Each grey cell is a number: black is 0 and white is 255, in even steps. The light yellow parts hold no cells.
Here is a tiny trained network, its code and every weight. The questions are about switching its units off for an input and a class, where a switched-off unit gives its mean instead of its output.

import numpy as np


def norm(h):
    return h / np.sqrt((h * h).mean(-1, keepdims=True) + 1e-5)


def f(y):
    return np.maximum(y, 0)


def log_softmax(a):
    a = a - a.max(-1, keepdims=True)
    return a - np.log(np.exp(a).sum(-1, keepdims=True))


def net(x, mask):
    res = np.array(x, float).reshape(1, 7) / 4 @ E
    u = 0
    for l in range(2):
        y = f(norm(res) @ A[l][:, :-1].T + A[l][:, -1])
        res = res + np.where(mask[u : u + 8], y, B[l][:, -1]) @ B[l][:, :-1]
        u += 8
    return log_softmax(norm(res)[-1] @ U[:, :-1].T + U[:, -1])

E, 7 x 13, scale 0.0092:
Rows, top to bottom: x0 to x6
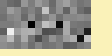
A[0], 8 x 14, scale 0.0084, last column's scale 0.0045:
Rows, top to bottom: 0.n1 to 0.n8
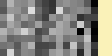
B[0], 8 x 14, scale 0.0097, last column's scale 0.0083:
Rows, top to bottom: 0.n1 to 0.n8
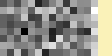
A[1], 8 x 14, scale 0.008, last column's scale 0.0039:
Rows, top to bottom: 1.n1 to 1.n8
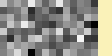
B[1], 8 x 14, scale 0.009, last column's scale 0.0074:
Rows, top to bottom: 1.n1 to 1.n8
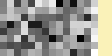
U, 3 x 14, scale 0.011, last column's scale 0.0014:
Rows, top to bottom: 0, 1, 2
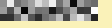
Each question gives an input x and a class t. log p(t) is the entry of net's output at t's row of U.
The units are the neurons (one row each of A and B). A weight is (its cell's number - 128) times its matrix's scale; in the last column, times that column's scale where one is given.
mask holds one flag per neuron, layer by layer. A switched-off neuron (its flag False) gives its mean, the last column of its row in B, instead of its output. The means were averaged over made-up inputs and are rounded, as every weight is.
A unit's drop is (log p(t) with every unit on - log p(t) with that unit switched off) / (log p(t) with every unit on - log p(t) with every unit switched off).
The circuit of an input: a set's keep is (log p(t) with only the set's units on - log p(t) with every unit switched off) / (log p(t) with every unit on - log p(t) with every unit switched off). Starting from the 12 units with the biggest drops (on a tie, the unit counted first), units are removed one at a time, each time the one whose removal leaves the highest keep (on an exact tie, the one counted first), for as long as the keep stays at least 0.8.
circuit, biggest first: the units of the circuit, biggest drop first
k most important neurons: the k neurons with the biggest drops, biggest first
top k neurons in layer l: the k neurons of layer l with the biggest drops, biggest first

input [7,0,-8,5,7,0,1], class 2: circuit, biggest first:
1.n4
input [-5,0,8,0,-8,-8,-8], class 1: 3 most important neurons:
1.n6; 0.n3; 0.n7
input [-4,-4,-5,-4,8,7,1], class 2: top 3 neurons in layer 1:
1.n4; 1.n6; 1.n7
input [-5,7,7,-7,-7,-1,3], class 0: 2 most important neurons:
1.n1; 0.n3
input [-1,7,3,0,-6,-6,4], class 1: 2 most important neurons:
1.n6; 0.n3
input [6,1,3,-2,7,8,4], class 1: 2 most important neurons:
0.n5; 0.n8
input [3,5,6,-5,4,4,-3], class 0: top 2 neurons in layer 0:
0.n2; 0.n7
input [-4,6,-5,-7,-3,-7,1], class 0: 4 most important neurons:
0.n2; 1.n1; 0.n5; 0.n8
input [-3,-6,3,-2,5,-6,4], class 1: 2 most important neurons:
1.n6; 0.n4
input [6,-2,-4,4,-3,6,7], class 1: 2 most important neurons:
0.n2; 0.n5
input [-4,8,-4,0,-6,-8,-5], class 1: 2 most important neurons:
1.n6; 0.n3
